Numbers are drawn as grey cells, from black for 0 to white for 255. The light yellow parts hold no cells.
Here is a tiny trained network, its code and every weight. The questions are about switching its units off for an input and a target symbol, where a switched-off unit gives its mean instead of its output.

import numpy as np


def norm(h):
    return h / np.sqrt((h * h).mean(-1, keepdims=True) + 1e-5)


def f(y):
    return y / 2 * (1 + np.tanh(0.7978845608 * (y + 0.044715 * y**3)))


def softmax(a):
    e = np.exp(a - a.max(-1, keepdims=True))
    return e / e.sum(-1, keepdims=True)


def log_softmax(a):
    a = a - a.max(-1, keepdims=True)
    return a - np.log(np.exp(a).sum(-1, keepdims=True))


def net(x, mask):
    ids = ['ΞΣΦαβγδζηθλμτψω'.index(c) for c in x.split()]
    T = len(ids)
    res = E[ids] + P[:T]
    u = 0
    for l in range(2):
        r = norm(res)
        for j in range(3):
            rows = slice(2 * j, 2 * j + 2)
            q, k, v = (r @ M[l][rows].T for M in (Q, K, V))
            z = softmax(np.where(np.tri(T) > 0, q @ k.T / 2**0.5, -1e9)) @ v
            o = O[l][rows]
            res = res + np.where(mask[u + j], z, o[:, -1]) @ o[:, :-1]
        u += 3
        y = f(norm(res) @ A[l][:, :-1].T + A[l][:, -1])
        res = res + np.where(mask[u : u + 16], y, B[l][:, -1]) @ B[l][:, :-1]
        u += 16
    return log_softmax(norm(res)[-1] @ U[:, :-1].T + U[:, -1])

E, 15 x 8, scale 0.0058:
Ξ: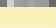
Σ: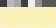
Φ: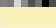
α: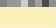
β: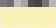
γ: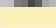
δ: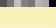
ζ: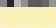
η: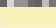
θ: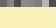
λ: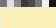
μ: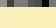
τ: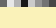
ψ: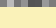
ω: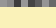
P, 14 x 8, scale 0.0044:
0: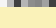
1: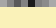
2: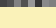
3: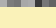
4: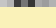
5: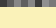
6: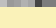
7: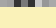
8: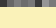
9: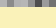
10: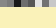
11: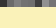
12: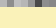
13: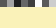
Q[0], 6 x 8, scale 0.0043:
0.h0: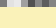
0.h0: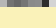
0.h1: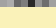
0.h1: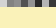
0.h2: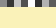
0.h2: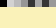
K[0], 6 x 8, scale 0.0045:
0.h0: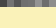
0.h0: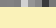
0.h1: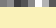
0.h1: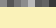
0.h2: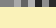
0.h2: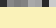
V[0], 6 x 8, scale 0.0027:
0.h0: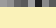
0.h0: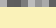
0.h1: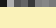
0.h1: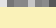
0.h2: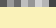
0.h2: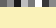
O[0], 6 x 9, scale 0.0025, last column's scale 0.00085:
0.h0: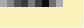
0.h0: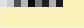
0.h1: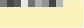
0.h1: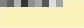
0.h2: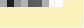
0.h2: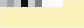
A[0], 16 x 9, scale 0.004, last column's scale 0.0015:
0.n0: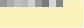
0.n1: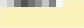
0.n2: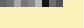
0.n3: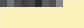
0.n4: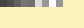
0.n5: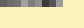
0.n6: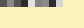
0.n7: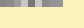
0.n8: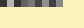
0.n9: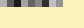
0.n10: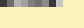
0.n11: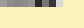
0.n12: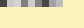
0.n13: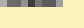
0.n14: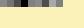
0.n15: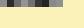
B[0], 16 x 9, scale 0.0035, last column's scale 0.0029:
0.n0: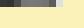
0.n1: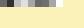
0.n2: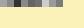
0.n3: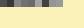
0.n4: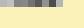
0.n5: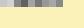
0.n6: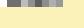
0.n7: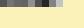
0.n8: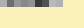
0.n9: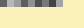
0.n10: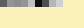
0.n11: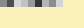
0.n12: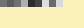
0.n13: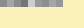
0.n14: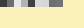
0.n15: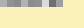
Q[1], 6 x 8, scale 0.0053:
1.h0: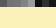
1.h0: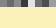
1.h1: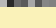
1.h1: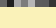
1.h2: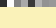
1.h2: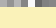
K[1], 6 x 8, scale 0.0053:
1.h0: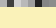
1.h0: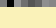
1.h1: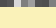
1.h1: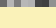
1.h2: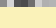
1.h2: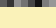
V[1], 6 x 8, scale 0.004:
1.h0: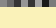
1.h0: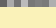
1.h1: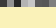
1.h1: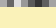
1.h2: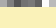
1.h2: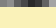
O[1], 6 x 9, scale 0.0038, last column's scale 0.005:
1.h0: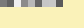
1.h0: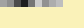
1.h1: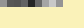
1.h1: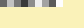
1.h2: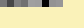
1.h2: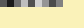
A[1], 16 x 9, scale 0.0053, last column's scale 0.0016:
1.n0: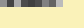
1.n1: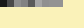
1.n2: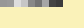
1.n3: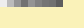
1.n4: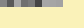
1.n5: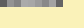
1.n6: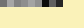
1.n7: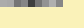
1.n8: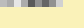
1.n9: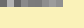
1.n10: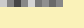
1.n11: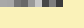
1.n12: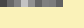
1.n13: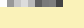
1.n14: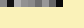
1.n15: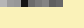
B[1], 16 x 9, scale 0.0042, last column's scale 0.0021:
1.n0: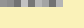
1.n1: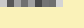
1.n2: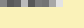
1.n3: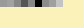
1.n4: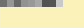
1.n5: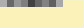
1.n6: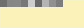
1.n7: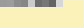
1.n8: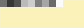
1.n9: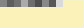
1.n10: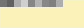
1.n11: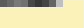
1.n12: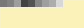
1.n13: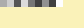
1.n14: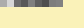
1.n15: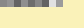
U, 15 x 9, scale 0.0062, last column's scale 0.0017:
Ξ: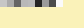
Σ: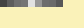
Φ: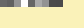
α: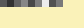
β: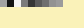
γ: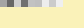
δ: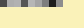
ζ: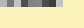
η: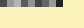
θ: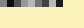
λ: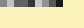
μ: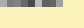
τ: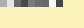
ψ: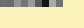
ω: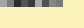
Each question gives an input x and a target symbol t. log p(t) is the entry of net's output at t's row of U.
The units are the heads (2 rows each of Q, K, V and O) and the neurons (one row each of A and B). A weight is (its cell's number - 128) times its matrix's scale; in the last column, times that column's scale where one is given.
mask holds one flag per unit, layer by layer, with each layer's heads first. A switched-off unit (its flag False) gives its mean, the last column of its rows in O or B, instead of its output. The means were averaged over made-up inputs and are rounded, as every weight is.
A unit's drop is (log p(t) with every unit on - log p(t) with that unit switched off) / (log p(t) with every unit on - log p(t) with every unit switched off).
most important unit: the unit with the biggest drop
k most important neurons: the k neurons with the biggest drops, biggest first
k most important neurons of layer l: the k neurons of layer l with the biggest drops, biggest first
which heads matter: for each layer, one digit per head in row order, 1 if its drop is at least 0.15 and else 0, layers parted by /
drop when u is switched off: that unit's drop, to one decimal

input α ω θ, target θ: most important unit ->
0.n3
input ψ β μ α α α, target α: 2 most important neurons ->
0.n12; 0.n1
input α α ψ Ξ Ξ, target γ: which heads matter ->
000 / 100
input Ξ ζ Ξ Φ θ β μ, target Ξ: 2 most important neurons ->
1.n3; 1.n13
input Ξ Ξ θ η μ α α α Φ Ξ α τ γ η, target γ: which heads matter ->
001 / 100
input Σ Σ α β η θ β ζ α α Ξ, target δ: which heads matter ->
000 / 011
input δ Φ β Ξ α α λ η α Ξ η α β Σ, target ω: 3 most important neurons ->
0.n1; 0.n6; 0.n12
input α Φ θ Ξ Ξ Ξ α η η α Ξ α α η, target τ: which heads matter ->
001 / 111
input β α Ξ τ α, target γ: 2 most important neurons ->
0.n10; 0.n11
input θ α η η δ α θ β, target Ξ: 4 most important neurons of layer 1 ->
1.n8; 1.n7; 1.n12; 1.n9
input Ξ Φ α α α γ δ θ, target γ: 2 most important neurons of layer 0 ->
0.n10; 0.n8
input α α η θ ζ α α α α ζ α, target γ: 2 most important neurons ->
0.n10; 0.n0
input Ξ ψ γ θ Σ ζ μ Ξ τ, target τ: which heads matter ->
000 / 010
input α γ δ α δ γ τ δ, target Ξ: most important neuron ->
0.n0
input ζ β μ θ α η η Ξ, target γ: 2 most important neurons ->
0.n1; 0.n10
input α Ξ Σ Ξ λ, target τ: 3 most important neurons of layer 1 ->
1.n15; 1.n3; 1.n13
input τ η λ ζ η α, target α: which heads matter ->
101 / 001
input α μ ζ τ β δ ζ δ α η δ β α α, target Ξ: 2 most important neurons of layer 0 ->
0.n4; 0.n12
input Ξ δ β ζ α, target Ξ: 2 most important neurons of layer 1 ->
1.n8; 1.n12
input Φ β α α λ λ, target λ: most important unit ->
1.n0
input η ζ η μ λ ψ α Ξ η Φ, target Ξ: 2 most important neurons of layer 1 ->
1.n13; 1.n3
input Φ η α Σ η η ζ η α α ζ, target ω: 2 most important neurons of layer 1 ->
1.n15; 1.n11
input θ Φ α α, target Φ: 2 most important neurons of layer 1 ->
1.n10; 1.n3
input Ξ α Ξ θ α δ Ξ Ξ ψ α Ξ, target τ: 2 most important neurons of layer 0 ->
0.n1; 0.n4
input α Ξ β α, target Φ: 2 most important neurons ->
1.n10; 0.n0
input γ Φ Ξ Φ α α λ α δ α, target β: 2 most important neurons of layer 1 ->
1.n1; 1.n12
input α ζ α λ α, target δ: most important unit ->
1.h1
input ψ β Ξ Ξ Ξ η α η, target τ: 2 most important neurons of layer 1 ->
1.n7; 1.n13
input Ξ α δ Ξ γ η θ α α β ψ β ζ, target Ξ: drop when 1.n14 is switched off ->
0.3
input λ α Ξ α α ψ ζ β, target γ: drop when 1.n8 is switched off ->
0.1
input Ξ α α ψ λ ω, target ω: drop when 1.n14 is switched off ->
0.1
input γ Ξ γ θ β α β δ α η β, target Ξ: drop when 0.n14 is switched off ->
0.2
